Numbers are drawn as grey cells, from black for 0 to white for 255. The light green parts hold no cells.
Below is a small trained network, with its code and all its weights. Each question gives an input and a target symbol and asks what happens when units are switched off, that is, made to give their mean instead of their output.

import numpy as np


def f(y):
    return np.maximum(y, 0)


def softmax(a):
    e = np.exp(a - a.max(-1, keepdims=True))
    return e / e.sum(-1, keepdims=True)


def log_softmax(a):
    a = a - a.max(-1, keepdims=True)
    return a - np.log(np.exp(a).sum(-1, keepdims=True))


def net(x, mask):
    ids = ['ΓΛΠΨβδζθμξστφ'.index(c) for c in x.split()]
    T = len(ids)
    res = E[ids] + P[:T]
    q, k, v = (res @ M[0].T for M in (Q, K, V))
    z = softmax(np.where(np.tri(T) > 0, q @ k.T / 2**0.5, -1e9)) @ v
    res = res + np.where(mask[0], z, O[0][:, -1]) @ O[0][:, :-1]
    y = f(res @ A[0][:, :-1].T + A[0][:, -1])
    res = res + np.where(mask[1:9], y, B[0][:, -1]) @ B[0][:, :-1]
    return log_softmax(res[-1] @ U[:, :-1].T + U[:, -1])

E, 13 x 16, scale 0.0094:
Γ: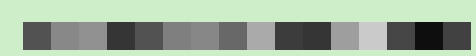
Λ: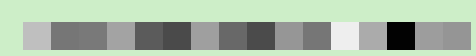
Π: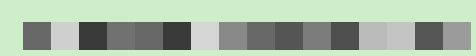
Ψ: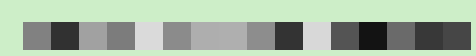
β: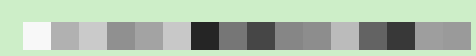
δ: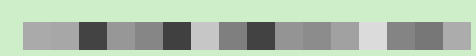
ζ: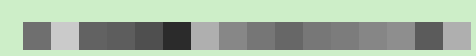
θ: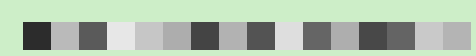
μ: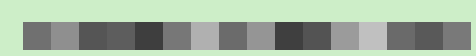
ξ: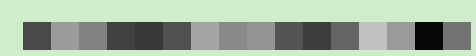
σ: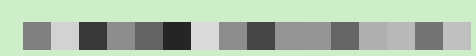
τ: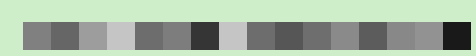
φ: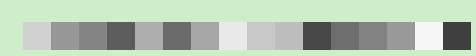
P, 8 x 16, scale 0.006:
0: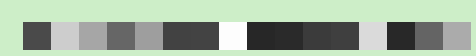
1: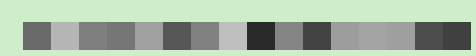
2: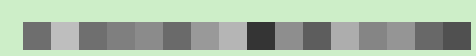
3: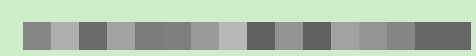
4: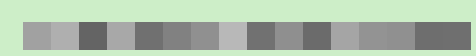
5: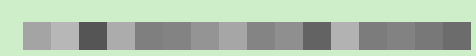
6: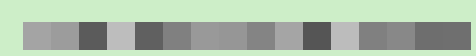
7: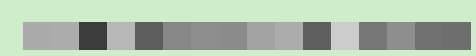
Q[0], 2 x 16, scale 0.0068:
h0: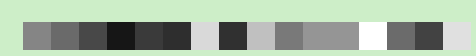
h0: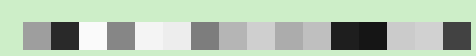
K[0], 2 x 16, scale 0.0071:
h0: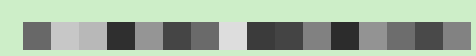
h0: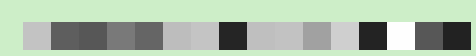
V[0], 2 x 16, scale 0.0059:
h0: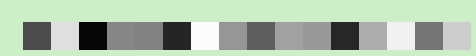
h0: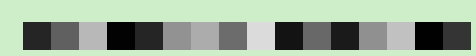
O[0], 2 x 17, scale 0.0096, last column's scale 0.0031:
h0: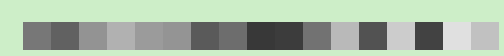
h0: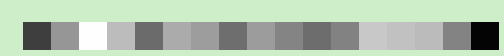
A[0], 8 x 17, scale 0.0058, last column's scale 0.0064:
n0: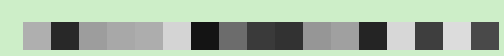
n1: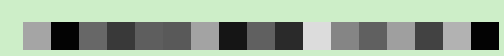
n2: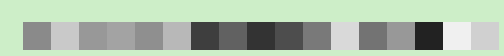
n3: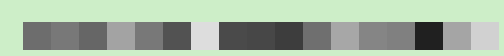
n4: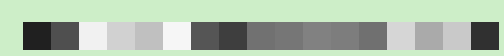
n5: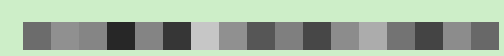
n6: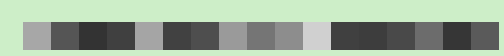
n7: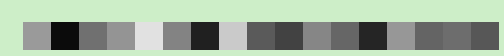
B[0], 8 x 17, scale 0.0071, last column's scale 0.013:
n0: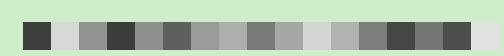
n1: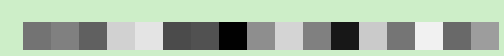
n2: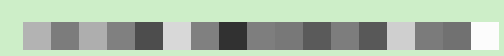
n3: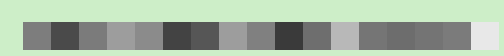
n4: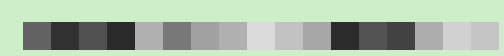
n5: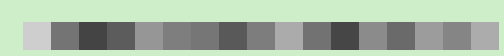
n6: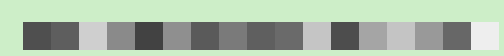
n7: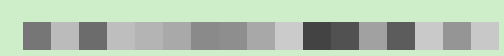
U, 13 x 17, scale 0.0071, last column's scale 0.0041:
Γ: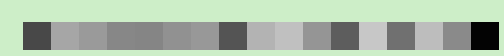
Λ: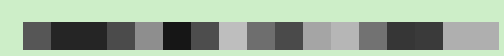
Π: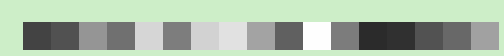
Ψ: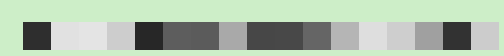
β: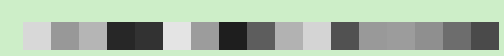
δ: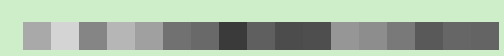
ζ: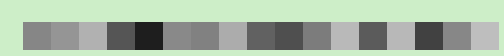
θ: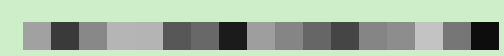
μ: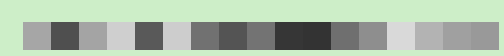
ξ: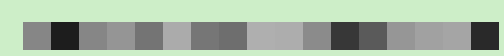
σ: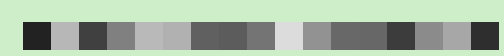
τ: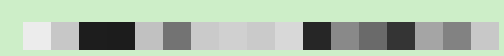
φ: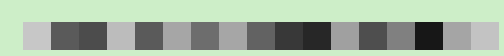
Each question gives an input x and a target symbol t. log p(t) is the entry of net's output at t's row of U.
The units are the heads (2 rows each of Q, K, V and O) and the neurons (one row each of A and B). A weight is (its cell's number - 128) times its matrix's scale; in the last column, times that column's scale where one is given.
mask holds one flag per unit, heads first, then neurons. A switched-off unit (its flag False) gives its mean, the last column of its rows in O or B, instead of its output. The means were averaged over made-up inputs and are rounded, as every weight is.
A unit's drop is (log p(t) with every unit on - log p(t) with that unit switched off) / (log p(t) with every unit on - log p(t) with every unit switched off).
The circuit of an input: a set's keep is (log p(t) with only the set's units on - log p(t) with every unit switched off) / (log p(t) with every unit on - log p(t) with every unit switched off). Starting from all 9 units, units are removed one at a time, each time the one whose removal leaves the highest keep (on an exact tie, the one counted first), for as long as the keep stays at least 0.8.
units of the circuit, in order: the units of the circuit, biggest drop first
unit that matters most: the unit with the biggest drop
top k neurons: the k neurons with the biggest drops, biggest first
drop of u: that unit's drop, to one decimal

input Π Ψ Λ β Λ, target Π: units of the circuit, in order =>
n0; n4; h0
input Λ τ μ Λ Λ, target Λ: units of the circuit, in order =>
h0; n2; n6
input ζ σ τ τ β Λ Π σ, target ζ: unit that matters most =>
n2
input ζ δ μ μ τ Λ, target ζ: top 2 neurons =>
n2; n0
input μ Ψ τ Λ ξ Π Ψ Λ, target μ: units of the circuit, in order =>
h0; n0
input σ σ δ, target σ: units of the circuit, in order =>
n0; h0; n1
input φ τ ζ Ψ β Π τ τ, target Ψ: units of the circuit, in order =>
n4; n6; h0
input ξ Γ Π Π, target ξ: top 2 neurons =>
n4; n2
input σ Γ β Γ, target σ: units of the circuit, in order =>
n0; h0; n1; n7
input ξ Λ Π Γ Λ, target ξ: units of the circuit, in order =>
n4; h0
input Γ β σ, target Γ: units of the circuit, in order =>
h0; n4
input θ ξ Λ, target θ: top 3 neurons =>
n1; n6; n7
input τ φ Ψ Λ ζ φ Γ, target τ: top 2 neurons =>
n6; n2
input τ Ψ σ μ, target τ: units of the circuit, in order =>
n6
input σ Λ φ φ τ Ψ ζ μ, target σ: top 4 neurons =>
n0; n1; n4; n2
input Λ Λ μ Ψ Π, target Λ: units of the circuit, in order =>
h0; n2; n7
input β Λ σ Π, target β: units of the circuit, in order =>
n6; h0
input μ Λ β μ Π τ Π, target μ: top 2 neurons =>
n0; n2
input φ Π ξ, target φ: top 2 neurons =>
n0; n6
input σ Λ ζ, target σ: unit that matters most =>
n0
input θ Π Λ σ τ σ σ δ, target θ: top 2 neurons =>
n1; n6
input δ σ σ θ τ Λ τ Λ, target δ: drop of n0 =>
0.6
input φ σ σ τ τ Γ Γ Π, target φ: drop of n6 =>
0.2
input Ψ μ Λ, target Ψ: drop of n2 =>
0.1
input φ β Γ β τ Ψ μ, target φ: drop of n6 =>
0.2
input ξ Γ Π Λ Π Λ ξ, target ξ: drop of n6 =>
0.0
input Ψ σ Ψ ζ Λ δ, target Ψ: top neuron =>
n4
